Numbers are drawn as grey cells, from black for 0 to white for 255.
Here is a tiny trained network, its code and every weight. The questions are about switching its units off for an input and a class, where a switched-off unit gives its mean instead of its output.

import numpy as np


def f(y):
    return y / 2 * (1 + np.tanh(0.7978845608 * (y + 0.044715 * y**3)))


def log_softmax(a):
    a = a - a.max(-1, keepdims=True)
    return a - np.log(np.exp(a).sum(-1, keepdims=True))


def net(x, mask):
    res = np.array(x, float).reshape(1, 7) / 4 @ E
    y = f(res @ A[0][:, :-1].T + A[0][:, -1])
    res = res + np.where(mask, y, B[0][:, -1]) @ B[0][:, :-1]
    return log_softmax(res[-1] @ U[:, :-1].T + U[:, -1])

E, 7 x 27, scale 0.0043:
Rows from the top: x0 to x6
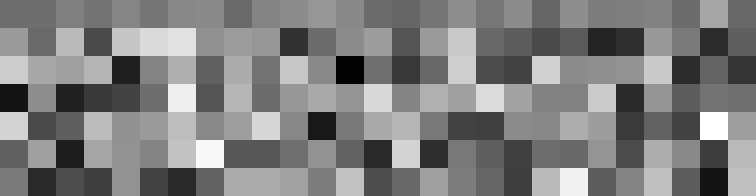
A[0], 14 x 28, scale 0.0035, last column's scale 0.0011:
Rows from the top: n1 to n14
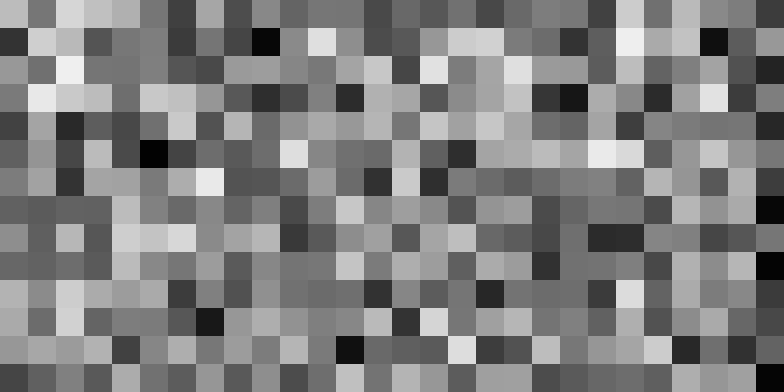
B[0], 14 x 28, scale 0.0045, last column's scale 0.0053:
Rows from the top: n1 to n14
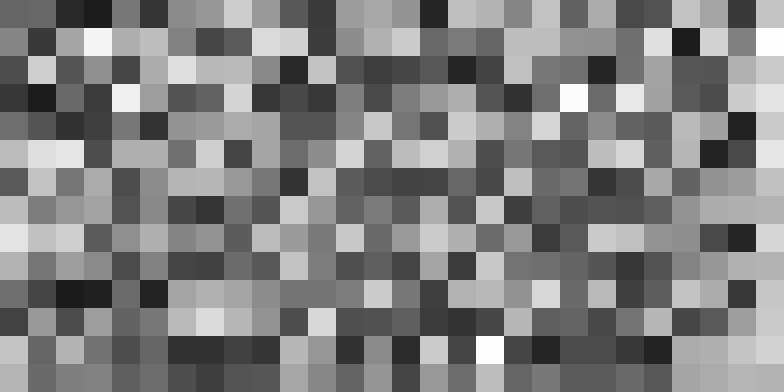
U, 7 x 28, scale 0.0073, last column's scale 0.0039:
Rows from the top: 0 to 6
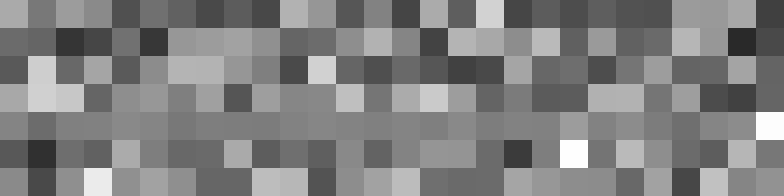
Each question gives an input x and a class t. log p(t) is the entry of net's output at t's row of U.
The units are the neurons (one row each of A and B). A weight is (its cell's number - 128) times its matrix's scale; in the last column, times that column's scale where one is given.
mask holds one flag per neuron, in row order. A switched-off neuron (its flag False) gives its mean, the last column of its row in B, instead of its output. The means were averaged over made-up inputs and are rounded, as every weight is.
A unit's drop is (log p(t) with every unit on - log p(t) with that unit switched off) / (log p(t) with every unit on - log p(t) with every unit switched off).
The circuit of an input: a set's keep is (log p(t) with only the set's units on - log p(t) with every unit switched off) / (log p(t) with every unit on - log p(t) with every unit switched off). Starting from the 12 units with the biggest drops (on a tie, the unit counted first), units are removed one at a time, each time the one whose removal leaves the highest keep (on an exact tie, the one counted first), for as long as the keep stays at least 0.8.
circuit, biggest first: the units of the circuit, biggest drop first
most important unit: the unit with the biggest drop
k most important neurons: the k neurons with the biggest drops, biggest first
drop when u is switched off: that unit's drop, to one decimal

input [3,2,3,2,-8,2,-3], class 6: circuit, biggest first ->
n2
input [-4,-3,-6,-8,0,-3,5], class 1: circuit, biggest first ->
n1, n11
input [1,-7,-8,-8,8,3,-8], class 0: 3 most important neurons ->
n8, n10, n14
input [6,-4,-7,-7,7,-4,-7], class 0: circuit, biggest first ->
n8, n2
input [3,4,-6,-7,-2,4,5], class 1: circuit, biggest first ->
n1, n11
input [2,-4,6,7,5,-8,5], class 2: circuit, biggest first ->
n3, n12
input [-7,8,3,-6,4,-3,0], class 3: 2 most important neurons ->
n9, n5
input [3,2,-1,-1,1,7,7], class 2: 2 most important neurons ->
n7, n4
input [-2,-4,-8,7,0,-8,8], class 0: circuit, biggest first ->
n8, n10
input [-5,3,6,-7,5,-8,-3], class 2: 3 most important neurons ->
n3, n12, n5
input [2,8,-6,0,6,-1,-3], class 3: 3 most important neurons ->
n9, n13, n2
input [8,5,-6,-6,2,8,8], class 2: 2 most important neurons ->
n7, n13
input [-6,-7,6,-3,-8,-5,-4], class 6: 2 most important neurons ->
n2, n9
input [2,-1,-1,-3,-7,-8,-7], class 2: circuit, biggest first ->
n3
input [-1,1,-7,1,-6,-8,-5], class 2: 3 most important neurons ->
n3, n12, n13
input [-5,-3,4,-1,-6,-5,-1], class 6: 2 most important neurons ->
n2, n7
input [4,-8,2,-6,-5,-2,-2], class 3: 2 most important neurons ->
n6, n5
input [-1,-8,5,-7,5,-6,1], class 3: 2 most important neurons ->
n6, n5
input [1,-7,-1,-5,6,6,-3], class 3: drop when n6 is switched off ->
1.1
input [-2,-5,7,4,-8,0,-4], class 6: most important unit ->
n2
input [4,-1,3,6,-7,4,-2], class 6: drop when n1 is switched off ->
0.2
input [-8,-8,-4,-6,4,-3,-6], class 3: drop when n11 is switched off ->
-0.1
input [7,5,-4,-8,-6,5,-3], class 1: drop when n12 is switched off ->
0.0
